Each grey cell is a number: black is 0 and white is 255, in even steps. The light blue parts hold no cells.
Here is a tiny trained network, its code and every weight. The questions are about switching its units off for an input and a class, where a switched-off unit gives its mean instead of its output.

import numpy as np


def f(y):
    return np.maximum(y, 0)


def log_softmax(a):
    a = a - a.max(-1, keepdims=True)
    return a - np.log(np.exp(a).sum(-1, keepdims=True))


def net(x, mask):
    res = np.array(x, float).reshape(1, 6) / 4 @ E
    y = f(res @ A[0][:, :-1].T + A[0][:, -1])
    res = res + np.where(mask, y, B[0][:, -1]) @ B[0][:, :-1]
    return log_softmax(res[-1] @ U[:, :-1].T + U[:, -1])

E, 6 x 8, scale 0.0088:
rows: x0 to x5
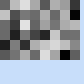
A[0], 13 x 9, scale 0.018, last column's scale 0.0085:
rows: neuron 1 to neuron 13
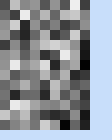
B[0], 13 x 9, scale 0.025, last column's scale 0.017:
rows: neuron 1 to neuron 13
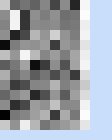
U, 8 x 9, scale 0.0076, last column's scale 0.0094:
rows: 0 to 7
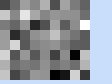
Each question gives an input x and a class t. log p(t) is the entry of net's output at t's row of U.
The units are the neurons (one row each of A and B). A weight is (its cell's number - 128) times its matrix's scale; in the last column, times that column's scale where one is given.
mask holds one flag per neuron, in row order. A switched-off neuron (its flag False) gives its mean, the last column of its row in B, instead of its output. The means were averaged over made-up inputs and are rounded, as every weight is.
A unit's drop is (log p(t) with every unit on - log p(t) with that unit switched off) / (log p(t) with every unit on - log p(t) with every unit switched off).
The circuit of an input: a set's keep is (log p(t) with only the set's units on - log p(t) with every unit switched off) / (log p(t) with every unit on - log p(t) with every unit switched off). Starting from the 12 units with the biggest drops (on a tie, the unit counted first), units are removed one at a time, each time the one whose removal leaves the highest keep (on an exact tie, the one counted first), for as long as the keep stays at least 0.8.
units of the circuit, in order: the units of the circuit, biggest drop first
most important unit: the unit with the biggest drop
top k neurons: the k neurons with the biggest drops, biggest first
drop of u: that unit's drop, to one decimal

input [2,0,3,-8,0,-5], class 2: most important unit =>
neuron 7
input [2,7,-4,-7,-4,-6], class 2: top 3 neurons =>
neuron 7; neuron 1; neuron 13
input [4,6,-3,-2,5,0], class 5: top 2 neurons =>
neuron 8; neuron 12
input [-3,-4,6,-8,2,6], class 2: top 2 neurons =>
neuron 7; neuron 6
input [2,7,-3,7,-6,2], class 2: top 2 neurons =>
neuron 10; neuron 1
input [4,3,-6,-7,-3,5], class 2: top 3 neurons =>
neuron 7; neuron 2; neuron 6
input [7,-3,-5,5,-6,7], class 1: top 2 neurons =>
neuron 13; neuron 4
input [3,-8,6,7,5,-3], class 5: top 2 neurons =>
neuron 1; neuron 7
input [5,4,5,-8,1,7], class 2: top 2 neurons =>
neuron 7; neuron 6
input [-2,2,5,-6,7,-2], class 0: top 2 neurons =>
neuron 5; neuron 10
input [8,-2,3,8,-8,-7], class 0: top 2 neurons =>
neuron 12; neuron 7
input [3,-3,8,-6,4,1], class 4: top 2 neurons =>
neuron 2; neuron 10
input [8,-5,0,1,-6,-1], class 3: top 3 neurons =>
neuron 11; neuron 9; neuron 5
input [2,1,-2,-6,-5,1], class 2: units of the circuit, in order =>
neuron 7
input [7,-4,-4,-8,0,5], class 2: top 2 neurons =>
neuron 7; neuron 4
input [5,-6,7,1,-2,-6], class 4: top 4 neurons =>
neuron 2; neuron 13; neuron 4; neuron 8
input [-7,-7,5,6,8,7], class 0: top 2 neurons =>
neuron 5; neuron 6
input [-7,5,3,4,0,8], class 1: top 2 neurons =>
neuron 13; neuron 11
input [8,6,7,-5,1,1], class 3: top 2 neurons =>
neuron 11; neuron 3
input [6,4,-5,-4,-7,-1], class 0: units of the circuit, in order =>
neuron 12
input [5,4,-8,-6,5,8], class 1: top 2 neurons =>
neuron 13; neuron 2
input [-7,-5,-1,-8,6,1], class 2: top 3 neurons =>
neuron 7; neuron 12; neuron 11
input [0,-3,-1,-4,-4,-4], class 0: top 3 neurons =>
neuron 12; neuron 13; neuron 10
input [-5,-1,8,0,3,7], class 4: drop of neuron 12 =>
-0.1
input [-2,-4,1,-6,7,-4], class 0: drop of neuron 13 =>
0.0
